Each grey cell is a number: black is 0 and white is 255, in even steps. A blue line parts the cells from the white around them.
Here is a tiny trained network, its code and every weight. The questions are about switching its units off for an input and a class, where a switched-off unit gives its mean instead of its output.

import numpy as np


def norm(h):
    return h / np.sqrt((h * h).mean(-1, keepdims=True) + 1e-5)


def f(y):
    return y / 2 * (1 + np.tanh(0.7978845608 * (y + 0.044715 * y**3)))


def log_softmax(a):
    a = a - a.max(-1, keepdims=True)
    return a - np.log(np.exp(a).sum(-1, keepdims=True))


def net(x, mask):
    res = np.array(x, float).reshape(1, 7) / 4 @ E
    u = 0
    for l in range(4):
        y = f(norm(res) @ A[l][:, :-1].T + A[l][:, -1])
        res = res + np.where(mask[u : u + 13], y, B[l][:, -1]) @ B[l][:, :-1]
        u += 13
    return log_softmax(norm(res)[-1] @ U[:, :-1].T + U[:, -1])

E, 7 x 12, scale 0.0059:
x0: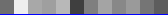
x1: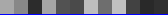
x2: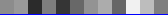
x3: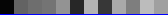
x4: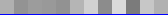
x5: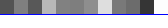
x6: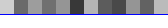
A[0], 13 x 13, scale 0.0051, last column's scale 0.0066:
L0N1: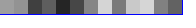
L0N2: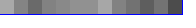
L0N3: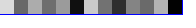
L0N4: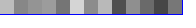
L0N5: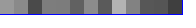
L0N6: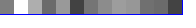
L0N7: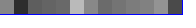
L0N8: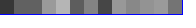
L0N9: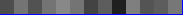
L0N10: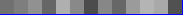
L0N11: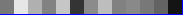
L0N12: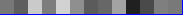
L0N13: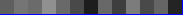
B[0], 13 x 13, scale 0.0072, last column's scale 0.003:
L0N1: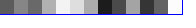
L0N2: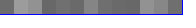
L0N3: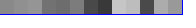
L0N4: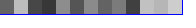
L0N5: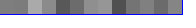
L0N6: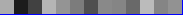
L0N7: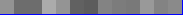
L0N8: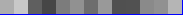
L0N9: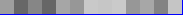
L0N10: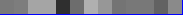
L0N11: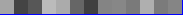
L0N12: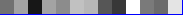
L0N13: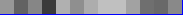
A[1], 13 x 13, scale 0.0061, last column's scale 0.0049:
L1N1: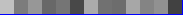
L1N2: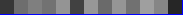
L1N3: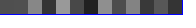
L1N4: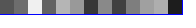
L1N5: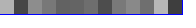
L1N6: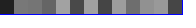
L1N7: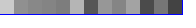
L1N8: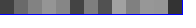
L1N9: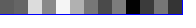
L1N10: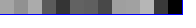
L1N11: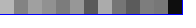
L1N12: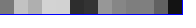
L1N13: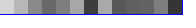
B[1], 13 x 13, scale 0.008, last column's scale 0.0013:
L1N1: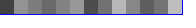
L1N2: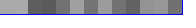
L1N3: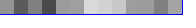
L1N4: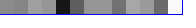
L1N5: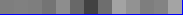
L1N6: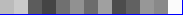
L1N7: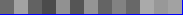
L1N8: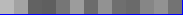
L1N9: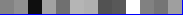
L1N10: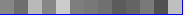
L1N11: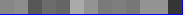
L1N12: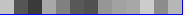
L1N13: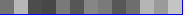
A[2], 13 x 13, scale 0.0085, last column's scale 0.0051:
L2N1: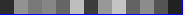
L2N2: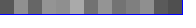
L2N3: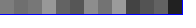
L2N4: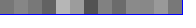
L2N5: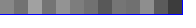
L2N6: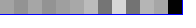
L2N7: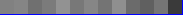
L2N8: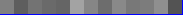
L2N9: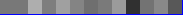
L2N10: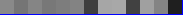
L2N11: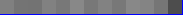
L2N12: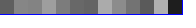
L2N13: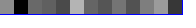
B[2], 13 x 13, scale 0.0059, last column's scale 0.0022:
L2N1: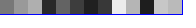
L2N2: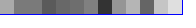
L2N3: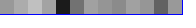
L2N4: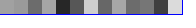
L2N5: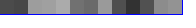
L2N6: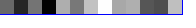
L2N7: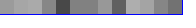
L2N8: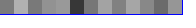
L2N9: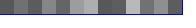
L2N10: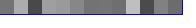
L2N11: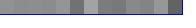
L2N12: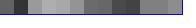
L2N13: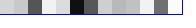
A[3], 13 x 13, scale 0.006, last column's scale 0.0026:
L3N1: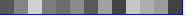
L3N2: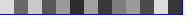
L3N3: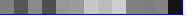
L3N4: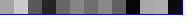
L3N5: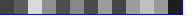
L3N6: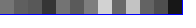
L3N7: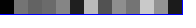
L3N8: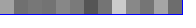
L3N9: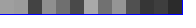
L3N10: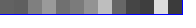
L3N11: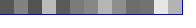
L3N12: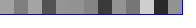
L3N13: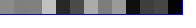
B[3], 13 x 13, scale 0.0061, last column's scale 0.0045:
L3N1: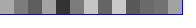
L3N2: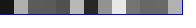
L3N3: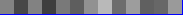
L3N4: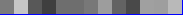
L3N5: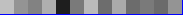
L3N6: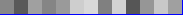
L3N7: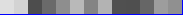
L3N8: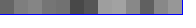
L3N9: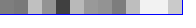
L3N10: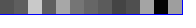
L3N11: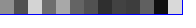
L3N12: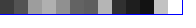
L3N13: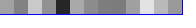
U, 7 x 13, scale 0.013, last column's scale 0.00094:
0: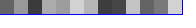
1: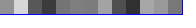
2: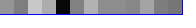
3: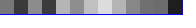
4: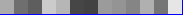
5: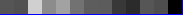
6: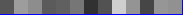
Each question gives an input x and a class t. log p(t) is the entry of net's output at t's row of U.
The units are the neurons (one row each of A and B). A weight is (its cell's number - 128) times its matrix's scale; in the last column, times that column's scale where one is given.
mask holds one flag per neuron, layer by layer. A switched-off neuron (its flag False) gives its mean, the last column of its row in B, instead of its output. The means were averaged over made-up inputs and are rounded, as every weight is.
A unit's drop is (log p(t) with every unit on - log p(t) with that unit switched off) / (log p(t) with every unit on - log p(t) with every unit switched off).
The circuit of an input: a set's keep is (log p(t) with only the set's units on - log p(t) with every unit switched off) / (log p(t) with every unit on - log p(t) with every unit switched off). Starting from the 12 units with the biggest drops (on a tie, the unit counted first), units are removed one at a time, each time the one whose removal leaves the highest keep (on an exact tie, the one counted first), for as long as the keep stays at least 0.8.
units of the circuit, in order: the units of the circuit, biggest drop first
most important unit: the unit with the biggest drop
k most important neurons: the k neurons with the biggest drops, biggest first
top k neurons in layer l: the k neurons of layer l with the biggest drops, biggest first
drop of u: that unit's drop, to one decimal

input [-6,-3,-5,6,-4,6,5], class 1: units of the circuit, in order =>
L1N6
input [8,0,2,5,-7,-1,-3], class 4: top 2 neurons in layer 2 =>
L2N6; L2N10
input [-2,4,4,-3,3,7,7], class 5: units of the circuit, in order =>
L3N10; L3N11
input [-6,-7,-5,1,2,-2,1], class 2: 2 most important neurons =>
L1N4; L0N1
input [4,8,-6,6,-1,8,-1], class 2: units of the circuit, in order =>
L3N13; L2N3
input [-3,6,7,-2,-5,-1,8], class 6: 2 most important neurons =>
L0N3; L0N12
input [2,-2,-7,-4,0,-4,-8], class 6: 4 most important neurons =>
L2N1; L0N1; L0N12; L2N2
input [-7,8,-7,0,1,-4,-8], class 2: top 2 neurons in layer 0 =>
L0N1; L0N5
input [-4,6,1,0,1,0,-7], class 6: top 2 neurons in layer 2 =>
L2N1; L2N4
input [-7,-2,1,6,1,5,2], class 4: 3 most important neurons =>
L2N13; L0N4; L1N13
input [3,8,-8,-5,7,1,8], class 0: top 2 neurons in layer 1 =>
L1N9; L1N4
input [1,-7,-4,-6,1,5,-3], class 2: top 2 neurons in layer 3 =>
L3N5; L3N1
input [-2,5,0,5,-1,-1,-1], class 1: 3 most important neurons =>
L1N6; L3N4; L1N2
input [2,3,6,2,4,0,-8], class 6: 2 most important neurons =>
L2N1; L0N12
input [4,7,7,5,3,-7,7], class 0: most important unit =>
L0N1
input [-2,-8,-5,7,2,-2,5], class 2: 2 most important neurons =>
L1N4; L0N4
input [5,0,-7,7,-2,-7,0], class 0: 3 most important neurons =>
L1N9; L0N4; L0N12
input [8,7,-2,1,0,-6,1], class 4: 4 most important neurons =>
L1N12; L0N11; L0N6; L2N4
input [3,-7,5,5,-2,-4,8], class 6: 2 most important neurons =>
L0N3; L3N2
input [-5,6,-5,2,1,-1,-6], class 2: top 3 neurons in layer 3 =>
L3N9; L3N13; L3N2
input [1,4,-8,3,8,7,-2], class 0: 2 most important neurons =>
L1N9; L0N9
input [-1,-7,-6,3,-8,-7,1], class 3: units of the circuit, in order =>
L1N3
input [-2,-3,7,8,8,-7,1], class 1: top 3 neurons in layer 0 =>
L0N9; L0N12; L0N8
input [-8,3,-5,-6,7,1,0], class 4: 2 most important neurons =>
L2N13; L0N9
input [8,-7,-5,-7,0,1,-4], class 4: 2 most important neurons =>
L1N12; L0N11
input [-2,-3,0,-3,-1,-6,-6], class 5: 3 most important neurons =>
L1N10; L3N12; L1N1
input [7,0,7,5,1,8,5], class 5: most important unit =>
L3N11
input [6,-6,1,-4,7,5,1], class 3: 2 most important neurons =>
L2N6; L3N3
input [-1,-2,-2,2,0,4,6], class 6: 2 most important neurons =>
L0N3; L3N2
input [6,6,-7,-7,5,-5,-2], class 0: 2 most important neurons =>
L1N9; L0N8
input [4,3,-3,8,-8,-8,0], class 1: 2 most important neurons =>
L1N6; L1N2
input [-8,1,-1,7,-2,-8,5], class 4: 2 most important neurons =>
L2N13; L0N4
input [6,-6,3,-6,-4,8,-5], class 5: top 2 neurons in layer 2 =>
L2N12; L2N13
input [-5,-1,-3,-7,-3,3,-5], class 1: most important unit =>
L1N13
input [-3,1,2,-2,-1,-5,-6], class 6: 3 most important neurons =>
L2N1; L2N2; L3N11
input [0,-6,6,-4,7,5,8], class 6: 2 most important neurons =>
L3N2; L0N9
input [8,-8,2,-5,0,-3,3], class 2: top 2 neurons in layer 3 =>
L3N5; L3N1
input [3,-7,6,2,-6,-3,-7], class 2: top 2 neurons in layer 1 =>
L1N4; L1N1
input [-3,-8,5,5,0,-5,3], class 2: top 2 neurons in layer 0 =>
L0N12; L0N4
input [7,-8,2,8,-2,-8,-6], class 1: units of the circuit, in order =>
L3N7
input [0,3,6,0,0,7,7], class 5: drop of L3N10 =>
0.3
